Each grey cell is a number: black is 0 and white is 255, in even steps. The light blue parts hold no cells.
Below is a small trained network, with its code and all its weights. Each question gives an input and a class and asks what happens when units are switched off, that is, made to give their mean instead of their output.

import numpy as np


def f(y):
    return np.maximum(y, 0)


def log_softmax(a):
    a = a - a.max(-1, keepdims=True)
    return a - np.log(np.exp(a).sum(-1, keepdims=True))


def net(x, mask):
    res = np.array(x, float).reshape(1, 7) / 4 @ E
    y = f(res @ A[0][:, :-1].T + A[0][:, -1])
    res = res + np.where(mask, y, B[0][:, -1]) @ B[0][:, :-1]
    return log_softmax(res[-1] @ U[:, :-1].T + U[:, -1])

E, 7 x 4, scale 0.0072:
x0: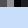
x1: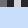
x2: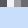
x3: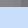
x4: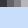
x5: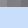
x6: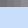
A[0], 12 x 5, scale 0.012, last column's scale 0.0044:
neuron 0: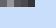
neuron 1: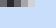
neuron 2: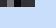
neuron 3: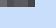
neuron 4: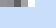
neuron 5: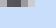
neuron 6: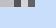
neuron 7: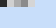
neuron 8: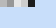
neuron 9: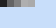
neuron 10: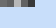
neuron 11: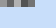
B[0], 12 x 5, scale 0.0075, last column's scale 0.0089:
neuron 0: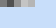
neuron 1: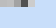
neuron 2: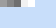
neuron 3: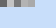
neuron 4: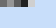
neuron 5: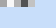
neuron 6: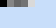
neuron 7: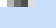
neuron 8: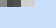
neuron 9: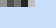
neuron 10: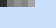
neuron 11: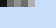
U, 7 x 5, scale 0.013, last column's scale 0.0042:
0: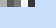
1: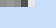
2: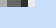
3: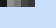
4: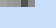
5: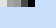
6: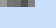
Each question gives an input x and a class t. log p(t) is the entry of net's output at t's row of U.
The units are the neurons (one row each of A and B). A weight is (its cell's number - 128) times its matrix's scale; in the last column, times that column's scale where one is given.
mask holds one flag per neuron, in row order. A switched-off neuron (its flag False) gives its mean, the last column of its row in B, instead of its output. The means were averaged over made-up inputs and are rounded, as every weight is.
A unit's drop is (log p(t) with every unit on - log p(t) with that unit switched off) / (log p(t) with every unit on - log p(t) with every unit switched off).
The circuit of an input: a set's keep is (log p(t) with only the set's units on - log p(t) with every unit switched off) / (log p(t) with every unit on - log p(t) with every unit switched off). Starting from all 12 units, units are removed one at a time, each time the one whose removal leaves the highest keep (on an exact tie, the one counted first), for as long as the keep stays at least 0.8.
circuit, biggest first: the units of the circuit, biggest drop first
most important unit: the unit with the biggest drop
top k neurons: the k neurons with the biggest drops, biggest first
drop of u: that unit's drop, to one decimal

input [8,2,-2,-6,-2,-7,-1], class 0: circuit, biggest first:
(neuron 2)
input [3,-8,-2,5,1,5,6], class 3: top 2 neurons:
(neuron 6; neuron 7)
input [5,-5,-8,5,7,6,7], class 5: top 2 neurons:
(neuron 1; neuron 5)
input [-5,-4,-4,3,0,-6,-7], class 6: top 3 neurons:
(neuron 2; neuron 4; neuron 6)
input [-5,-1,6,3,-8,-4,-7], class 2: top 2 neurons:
(neuron 2; neuron 5)
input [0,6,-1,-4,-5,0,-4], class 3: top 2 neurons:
(neuron 11; neuron 7)
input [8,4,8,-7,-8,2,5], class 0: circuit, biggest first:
(neuron 2; neuron 0)
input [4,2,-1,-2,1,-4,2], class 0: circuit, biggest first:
(neuron 2; neuron 4)
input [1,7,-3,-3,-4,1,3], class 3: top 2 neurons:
(neuron 11; neuron 7)
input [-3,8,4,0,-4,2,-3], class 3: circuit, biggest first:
(neuron 11; neuron 10)
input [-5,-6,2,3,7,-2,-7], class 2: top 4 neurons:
(neuron 7; neuron 2; neuron 9; neuron 4)
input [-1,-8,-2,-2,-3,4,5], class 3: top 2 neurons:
(neuron 6; neuron 7)
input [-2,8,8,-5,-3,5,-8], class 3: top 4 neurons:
(neuron 11; neuron 10; neuron 1; neuron 2)
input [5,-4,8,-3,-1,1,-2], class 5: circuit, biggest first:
(neuron 7)
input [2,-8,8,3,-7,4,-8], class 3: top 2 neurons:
(neuron 6; neuron 1)
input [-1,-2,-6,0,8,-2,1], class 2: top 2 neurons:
(neuron 9; neuron 2)
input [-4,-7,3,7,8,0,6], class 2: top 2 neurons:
(neuron 7; neuron 9)
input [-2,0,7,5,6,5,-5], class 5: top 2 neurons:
(neuron 7; neuron 6)
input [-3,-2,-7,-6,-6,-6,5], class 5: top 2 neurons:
(neuron 5; neuron 1)
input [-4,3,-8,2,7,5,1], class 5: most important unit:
neuron 1
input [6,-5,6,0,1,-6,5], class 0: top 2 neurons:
(neuron 2; neuron 0)
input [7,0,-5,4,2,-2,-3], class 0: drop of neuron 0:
0.1
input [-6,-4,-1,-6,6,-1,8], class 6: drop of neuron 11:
0.0
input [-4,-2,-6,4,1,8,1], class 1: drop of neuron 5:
0.2
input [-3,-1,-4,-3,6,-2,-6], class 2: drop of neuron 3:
0.1
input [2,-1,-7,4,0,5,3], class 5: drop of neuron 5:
0.3
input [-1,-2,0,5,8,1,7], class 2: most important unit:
neuron 9
